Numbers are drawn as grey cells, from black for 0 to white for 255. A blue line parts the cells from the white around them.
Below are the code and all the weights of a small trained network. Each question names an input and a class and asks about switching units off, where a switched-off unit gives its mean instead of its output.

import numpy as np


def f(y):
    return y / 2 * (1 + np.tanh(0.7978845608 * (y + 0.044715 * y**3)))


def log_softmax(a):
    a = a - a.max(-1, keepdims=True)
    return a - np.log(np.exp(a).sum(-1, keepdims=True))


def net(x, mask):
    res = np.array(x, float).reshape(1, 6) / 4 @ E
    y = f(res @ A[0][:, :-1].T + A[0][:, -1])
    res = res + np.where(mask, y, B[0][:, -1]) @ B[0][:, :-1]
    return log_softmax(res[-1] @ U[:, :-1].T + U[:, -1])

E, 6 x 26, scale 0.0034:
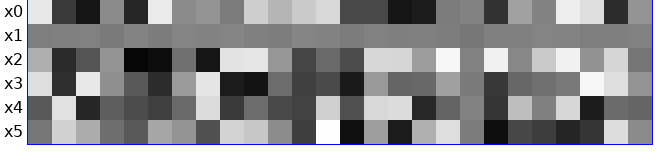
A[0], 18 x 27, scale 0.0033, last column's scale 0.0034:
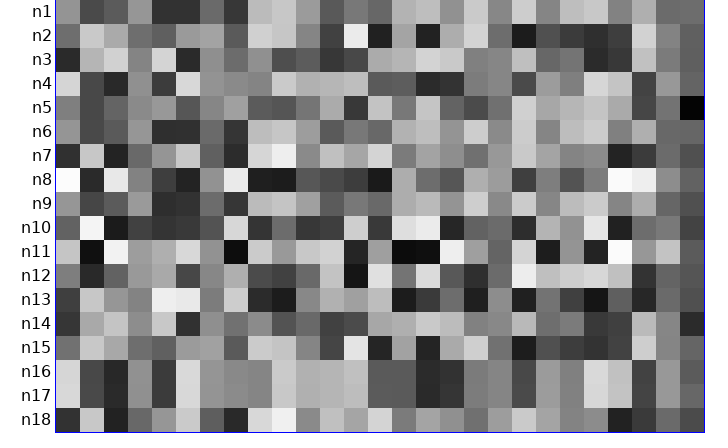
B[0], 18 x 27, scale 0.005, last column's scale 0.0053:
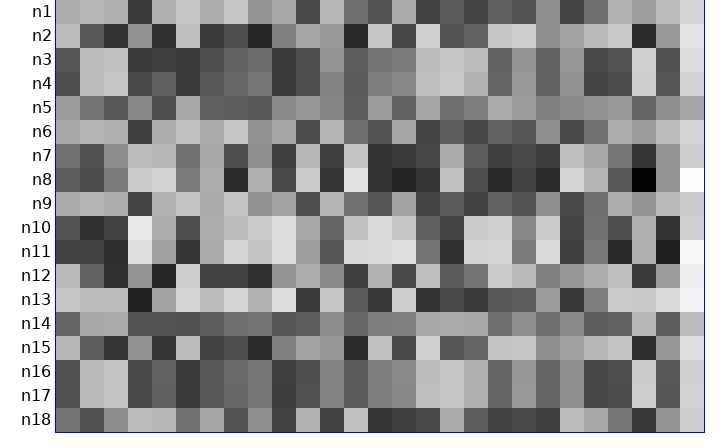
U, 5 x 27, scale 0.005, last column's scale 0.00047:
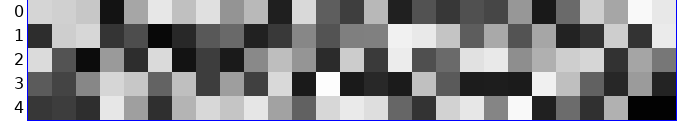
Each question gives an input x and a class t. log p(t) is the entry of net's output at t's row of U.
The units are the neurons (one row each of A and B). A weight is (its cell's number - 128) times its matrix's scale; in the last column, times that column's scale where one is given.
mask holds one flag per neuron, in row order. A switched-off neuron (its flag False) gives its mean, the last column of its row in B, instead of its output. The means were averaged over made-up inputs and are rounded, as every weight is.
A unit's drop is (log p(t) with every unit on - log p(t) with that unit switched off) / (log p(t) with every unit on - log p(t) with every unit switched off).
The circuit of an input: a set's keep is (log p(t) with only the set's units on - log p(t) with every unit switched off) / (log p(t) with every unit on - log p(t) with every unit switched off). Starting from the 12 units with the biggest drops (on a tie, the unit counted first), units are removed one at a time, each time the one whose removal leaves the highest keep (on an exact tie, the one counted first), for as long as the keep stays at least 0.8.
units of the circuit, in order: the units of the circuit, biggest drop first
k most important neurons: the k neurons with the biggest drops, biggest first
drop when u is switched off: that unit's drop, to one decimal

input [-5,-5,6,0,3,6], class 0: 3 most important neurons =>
n1; n6; n9
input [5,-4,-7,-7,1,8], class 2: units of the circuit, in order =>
n2
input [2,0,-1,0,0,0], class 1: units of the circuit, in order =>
n8; n13; n1; n12
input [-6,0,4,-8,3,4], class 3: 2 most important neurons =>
n7; n18
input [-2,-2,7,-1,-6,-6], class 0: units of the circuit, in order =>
n1; n6
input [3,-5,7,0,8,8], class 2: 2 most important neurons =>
n2; n15
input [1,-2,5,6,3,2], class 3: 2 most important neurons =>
n8; n13
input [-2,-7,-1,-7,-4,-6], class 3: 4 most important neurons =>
n7; n18; n2; n15
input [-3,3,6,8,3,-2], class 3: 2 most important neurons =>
n8; n13
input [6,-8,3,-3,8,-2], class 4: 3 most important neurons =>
n10; n3; n14
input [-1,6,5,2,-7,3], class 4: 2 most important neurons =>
n11; n13
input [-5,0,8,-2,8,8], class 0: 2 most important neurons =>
n1; n6
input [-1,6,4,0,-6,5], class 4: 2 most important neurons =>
n11; n12
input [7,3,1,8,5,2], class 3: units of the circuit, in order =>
n8
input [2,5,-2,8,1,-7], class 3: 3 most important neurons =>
n8; n2; n15
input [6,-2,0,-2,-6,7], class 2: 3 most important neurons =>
n2; n15; n3
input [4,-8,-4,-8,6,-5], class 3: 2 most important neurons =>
n7; n18
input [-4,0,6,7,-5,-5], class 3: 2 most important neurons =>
n8; n13
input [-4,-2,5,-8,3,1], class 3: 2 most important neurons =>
n7; n18
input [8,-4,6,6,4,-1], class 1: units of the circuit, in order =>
n4
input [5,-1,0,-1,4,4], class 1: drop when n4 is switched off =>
0.2
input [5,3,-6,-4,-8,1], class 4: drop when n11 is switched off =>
1.6
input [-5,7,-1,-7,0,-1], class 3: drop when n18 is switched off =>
0.3
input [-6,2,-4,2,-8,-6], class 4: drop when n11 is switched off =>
1.3
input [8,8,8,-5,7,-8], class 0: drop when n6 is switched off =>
0.5
